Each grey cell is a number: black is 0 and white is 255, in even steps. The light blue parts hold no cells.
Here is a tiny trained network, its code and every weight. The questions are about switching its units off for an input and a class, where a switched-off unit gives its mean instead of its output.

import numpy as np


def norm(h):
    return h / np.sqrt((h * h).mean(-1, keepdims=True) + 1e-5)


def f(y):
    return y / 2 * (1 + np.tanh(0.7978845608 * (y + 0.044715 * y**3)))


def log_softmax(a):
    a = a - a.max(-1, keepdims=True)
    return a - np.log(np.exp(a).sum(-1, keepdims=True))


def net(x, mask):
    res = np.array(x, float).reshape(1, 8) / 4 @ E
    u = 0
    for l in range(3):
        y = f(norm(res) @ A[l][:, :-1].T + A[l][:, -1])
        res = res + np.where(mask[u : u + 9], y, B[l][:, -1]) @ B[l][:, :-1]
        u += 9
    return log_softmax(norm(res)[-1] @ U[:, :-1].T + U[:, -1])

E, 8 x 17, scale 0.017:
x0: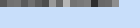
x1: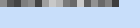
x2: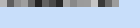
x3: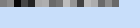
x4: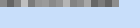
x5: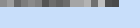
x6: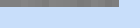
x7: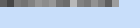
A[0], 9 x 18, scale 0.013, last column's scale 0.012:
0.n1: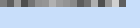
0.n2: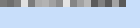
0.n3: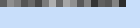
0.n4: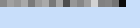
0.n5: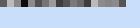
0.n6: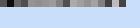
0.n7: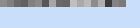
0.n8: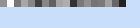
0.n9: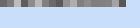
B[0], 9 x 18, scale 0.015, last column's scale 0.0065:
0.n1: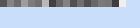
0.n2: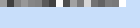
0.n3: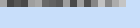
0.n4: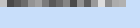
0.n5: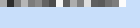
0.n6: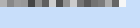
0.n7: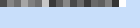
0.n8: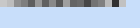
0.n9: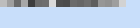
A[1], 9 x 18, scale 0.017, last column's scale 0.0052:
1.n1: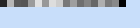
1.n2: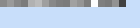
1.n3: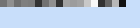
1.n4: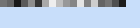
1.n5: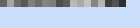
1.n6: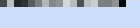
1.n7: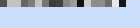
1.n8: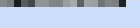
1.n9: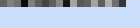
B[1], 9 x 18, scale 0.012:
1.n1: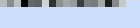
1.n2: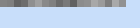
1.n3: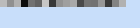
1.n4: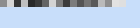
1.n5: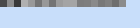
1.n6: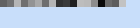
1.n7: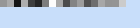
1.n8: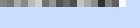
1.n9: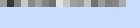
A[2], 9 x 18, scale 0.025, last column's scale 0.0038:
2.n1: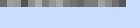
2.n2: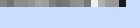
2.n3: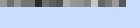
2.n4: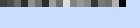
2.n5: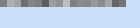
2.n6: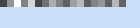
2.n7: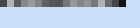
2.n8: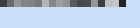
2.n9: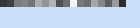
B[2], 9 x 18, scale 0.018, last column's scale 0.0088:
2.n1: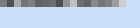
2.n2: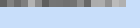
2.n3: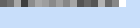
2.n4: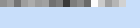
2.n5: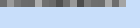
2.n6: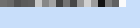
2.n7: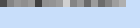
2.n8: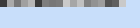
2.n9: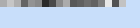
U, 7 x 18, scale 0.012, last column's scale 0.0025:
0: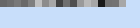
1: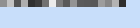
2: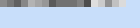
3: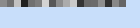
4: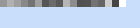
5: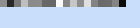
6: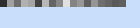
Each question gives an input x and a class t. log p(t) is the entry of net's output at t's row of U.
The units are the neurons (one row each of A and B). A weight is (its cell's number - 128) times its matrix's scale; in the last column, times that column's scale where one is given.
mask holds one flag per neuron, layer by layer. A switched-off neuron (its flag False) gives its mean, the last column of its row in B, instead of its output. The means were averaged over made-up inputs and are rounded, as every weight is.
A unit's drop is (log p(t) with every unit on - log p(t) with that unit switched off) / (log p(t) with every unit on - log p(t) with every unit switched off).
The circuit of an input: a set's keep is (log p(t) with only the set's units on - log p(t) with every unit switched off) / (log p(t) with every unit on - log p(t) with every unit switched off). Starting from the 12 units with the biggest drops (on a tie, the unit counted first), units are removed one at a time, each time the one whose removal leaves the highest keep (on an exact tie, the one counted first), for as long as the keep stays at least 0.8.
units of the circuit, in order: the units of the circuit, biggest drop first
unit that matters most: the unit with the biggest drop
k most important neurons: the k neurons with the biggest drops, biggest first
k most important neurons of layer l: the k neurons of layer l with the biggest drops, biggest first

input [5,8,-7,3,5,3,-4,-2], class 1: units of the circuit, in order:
(1.n4)
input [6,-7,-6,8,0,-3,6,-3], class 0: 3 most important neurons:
(1.n6 1.n8 1.n4)
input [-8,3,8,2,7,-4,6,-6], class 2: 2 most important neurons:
(0.n4 2.n2)
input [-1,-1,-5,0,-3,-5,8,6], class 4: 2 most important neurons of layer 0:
(0.n6 0.n7)
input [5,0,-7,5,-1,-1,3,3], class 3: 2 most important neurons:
(1.n1 2.n6)
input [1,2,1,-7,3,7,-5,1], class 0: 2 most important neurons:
(2.n6 0.n1)
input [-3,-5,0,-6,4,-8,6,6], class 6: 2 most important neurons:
(2.n8 0.n1)
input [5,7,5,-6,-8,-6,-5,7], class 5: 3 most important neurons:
(0.n5 1.n9 1.n7)
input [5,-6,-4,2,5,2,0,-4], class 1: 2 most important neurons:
(1.n7 0.n5)
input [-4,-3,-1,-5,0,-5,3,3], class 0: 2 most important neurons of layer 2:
(2.n6 2.n7)
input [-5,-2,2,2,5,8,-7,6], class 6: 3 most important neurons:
(0.n7 2.n7 0.n5)
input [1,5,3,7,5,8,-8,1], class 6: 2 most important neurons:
(0.n7 2.n7)
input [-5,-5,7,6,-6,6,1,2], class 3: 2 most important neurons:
(1.n3 2.n3)
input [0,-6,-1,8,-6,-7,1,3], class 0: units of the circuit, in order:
(1.n6)
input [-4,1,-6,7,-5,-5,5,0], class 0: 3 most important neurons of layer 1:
(1.n6 1.n8 1.n3)
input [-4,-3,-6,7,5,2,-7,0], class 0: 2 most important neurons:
(1.n6 1.n8)
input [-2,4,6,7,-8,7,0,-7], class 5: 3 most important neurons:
(0.n5 1.n9 2.n6)
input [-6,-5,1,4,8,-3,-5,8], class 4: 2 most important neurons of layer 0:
(0.n6 0.n5)
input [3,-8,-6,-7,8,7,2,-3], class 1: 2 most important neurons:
(1.n7 1.n8)
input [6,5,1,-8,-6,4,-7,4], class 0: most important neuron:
(2.n6)
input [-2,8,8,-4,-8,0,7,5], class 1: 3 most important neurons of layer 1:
(1.n4 1.n1 1.n8)
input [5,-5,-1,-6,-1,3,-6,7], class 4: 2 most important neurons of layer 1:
(1.n8 1.n6)
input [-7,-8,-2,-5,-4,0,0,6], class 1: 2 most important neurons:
(1.n7 0.n9)
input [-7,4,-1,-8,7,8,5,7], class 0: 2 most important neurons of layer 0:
(0.n5 0.n1)
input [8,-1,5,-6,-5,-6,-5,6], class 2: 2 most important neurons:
(2.n4 0.n3)
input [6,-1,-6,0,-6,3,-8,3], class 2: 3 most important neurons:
(0.n3 2.n4 0.n2)
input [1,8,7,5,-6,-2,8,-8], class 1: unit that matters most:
1.n4
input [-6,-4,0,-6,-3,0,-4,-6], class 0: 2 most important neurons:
(2.n6 0.n7)
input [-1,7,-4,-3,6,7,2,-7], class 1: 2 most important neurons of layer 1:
(1.n4 1.n8)
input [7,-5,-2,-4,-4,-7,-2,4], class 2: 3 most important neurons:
(0.n3 2.n4 0.n7)
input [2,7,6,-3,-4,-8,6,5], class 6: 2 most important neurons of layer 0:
(0.n1 0.n9)
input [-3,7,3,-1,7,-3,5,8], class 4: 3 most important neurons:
(0.n6 2.n9 1.n7)
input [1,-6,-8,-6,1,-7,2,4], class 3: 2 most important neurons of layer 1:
(1.n1 1.n8)
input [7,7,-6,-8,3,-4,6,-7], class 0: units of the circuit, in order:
(2.n6)
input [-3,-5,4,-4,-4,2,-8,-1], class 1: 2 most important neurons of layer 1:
(1.n7 1.n8)
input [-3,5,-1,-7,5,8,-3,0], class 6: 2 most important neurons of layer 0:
(0.n7 0.n6)
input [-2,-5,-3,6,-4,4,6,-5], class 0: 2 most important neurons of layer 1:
(1.n6 1.n8)
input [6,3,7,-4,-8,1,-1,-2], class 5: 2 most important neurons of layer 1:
(1.n9 1.n1)
